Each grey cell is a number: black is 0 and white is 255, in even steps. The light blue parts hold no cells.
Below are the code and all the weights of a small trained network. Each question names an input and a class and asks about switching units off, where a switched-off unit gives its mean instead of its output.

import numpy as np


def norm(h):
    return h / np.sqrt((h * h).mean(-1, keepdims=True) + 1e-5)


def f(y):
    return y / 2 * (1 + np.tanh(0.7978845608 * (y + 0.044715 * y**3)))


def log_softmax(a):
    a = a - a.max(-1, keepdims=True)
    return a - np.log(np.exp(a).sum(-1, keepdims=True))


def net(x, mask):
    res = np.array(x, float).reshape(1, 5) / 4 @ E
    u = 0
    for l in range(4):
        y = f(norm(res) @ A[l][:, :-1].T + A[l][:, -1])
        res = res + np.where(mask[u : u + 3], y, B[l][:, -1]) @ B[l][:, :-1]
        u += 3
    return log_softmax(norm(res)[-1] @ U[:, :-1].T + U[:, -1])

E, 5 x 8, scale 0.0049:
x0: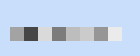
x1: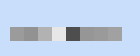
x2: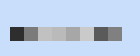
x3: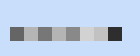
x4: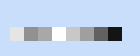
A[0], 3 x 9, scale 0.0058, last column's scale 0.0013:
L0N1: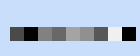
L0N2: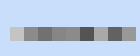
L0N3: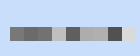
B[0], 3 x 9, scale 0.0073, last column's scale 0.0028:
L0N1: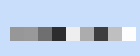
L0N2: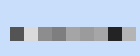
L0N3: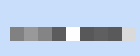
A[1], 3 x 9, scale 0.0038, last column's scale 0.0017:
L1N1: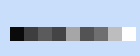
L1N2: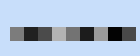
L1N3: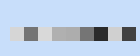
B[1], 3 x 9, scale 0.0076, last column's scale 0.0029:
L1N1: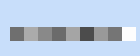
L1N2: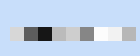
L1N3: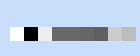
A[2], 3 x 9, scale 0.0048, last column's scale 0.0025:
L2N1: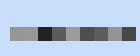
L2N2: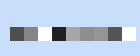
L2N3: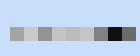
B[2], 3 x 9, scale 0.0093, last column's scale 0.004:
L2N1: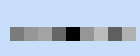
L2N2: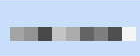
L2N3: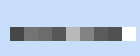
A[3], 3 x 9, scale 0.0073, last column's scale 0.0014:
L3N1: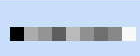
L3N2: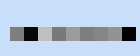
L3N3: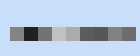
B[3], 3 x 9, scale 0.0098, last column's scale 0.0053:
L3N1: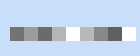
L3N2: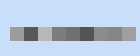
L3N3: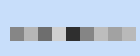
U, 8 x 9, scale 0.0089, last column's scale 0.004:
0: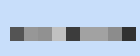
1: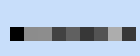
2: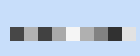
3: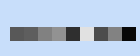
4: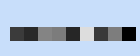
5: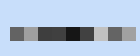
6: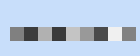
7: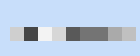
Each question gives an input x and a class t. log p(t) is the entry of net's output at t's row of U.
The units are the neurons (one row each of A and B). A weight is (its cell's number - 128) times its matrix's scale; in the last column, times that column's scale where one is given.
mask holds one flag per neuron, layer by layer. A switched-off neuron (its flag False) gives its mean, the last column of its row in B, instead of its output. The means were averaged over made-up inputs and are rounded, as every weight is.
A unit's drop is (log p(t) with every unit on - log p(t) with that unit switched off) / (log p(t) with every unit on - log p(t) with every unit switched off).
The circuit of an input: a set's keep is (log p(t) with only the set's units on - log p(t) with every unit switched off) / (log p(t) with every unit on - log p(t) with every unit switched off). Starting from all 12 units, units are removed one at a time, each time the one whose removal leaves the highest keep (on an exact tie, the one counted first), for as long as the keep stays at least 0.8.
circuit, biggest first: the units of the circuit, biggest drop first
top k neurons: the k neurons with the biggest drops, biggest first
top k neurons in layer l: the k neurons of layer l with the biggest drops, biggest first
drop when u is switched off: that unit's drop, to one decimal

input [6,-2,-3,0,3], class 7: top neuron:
[L1N3]
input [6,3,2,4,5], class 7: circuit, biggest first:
[L1N3 L3N1]
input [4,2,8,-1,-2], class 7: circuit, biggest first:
[L1N3 L3N2]
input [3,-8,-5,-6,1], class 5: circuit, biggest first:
[L3N1 L2N1]
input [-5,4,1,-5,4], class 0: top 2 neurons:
[L1N2 L3N3]
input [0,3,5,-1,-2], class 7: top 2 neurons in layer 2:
[L2N3 L2N2]
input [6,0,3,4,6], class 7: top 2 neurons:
[L1N3 L0N2]
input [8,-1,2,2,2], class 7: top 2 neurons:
[L1N3 L3N3]
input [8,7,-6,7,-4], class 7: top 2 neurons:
[L3N1 L2N3]
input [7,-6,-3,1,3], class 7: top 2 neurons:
[L1N3 L3N1]
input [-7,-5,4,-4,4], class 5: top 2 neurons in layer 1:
[L1N2 L1N1]
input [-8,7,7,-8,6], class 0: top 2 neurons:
[L3N3 L0N1]
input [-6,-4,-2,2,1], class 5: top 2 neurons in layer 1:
[L1N2 L1N1]
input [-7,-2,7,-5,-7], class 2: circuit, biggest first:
[L3N1]
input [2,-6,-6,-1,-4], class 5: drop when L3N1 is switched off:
0.2
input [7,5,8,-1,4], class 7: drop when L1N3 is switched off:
0.3
